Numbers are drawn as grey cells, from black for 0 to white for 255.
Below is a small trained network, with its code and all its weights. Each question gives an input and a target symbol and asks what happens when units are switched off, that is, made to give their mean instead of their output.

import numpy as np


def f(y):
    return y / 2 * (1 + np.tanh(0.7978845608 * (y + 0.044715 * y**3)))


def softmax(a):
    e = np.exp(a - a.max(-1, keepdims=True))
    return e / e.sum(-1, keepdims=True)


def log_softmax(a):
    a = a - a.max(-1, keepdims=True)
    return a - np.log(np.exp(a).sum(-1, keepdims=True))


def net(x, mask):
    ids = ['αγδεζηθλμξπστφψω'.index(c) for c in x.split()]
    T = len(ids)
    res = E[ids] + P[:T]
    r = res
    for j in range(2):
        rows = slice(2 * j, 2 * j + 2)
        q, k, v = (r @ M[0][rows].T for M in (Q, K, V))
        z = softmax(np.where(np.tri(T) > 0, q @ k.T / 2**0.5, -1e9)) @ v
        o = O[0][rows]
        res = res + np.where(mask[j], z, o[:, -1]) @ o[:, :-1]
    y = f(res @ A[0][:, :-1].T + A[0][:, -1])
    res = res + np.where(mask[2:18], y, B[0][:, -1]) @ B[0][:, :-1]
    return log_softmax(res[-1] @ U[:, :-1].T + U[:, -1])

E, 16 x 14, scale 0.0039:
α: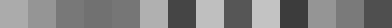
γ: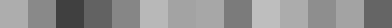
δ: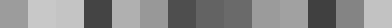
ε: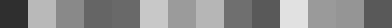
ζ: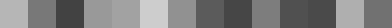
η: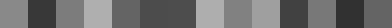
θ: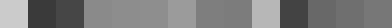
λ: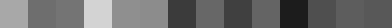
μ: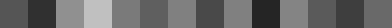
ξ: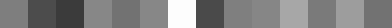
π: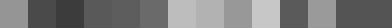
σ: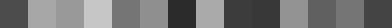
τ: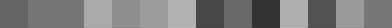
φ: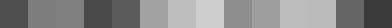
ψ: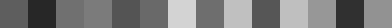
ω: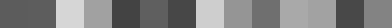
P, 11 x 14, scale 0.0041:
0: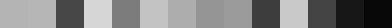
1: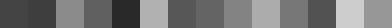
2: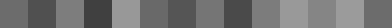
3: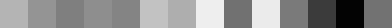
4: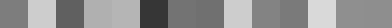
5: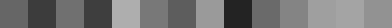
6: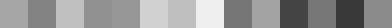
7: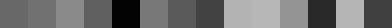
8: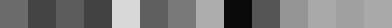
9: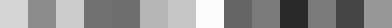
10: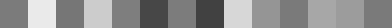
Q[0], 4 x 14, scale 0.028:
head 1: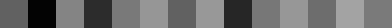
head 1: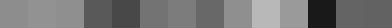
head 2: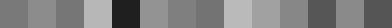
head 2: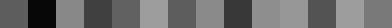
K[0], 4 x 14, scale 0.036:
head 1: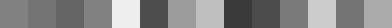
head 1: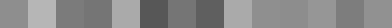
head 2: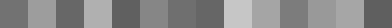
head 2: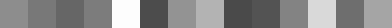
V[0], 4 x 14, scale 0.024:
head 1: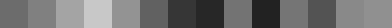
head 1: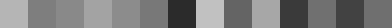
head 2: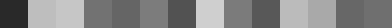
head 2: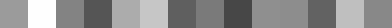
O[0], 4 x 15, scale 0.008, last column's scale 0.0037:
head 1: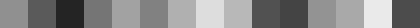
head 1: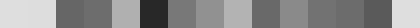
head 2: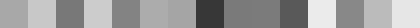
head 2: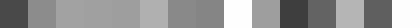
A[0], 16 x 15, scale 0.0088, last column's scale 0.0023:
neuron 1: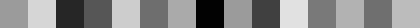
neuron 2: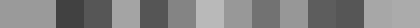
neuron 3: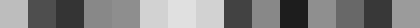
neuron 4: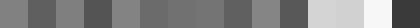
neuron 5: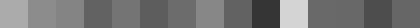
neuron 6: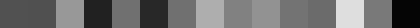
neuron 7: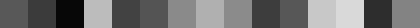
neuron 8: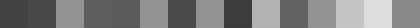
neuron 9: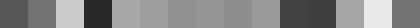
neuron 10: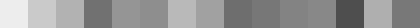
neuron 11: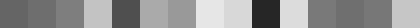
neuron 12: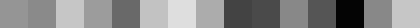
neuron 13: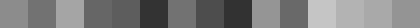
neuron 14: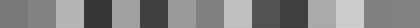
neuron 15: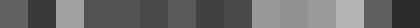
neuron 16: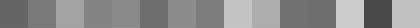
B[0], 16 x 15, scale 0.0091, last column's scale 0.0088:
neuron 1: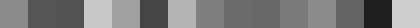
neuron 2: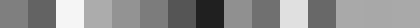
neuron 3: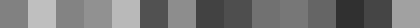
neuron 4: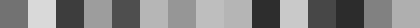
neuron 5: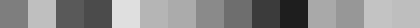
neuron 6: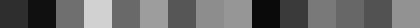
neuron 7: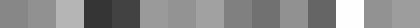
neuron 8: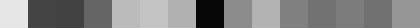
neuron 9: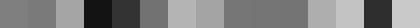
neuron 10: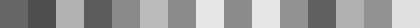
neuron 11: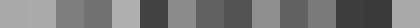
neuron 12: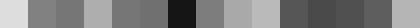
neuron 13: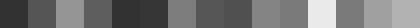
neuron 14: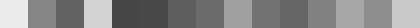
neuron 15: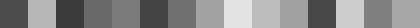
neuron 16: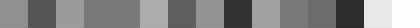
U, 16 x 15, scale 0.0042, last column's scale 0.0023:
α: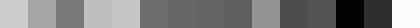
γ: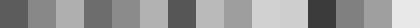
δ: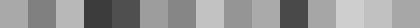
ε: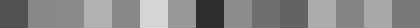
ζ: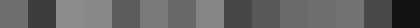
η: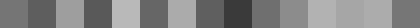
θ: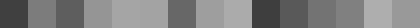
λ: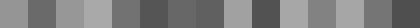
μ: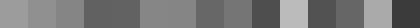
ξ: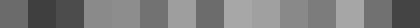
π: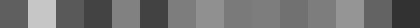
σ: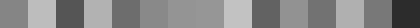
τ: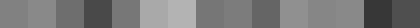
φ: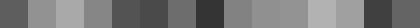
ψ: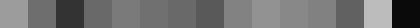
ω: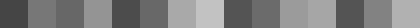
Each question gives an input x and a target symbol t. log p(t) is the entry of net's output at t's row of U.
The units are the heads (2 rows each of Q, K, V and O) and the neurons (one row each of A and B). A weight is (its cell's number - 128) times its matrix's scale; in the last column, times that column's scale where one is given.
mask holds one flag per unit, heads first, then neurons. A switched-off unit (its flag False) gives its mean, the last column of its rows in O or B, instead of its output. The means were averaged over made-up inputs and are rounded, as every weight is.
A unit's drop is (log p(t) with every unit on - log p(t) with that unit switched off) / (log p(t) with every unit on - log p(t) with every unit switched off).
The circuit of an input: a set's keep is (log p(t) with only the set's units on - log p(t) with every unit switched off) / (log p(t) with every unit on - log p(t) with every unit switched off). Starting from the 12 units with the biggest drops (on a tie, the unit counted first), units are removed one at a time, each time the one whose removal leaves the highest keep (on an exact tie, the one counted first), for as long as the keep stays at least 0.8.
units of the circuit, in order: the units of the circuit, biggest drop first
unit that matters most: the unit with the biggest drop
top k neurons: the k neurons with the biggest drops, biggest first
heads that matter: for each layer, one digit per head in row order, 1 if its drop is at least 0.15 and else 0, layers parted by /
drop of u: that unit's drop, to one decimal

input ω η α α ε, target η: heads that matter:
11
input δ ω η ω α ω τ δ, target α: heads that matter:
10
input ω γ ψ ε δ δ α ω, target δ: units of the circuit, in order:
head 2; head 1; neuron 7; neuron 9
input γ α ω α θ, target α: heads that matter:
10
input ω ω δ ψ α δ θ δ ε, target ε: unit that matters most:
head 2
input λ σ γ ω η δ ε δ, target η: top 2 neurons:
neuron 5; neuron 2
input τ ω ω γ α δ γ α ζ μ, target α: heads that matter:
00
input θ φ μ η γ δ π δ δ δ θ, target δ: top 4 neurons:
neuron 7; neuron 9; neuron 1; neuron 16
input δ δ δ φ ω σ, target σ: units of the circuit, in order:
head 1; head 2; neuron 4; neuron 16
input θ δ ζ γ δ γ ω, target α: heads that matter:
01
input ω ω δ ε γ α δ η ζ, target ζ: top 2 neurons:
neuron 6; neuron 9
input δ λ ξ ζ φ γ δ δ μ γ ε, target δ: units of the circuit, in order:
head 1; head 2; neuron 7; neuron 9
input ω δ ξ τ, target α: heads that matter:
00
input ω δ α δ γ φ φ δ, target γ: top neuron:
neuron 15
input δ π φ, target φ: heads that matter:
11
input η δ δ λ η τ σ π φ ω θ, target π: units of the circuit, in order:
head 2; head 1; neuron 15; neuron 5
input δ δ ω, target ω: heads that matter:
01
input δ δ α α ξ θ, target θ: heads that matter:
01
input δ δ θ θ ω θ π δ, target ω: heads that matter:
01
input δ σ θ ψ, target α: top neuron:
neuron 3
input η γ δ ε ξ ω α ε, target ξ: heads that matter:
11
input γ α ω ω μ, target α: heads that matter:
10
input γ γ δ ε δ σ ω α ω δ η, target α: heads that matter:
10
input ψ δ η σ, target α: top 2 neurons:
neuron 12; neuron 3
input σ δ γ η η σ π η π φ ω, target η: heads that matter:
11
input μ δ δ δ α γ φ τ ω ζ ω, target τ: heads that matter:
10
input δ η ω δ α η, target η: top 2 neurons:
neuron 5; neuron 2
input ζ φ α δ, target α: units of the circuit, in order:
head 1
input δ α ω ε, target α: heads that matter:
00
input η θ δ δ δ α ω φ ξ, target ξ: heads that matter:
11
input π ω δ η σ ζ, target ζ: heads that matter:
01
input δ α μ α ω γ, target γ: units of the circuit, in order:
head 1; head 2; neuron 15; neuron 1
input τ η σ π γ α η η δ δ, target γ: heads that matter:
10
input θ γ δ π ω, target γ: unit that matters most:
head 1
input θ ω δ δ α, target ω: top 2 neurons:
neuron 13; neuron 4
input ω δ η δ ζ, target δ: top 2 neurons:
neuron 7; neuron 9
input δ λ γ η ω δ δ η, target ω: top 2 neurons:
neuron 13; neuron 4
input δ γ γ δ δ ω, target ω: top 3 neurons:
neuron 13; neuron 4; neuron 1
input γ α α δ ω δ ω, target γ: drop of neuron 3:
0.2
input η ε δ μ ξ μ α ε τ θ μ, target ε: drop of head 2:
0.5
